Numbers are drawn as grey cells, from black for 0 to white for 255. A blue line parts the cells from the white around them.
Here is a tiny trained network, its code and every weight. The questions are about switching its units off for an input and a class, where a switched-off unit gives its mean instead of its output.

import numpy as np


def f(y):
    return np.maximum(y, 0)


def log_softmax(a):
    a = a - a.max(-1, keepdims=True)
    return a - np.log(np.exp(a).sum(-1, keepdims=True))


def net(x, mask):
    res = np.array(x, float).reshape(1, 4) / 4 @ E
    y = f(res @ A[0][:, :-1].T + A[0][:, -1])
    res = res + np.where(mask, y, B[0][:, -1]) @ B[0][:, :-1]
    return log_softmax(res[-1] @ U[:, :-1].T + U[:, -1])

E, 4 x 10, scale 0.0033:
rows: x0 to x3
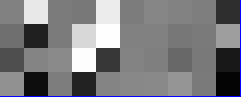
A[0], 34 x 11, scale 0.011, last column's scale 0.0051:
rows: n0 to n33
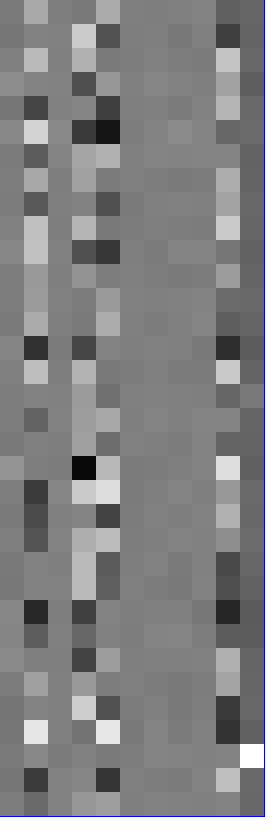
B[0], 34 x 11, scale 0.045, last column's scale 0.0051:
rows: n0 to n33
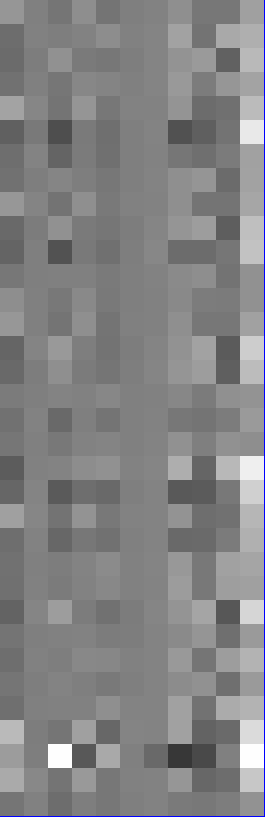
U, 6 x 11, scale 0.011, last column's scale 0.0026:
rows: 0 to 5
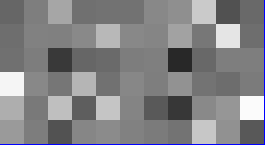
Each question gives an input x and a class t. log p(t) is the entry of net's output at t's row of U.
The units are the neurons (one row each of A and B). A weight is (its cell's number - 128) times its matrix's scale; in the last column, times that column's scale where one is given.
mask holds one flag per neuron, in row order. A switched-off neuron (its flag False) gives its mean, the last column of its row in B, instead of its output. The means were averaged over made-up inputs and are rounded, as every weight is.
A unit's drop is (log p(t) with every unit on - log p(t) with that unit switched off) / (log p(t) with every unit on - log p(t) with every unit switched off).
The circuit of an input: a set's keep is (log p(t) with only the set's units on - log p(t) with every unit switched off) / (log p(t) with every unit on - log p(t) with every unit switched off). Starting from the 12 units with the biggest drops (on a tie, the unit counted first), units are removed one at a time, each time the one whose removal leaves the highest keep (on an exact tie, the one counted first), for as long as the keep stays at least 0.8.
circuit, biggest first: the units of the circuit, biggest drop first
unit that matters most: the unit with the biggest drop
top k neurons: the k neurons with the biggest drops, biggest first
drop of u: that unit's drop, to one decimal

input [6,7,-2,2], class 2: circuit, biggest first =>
(n20)
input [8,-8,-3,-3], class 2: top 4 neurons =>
(n5, n10, n32, n4)
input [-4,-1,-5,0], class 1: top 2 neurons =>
(n19, n30)
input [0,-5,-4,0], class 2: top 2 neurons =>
(n5, n10)
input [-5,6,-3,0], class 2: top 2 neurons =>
(n20, n30)
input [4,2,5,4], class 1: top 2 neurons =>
(n29, n1)
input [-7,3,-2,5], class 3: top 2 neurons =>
(n32, n4)
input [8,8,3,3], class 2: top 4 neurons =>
(n20, n22, n6, n32)
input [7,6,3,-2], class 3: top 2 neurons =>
(n30, n5)
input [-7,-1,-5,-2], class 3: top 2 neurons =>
(n32, n4)
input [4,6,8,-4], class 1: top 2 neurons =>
(n29, n1)
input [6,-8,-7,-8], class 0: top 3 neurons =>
(n9, n15, n2)
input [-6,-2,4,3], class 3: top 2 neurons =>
(n19, n32)
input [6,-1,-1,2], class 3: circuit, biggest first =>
(n30)
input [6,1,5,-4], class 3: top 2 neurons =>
(n30, n19)
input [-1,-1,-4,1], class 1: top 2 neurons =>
(n19, n27)
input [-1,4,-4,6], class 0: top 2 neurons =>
(n25, n14)
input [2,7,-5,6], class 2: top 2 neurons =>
(n20, n22)
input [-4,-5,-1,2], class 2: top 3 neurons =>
(n5, n30, n10)
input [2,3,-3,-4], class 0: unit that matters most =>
n5
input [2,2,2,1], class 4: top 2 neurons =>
(n19, n5)
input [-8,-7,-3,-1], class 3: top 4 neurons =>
(n32, n4, n21, n20)
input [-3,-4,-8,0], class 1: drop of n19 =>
0.2
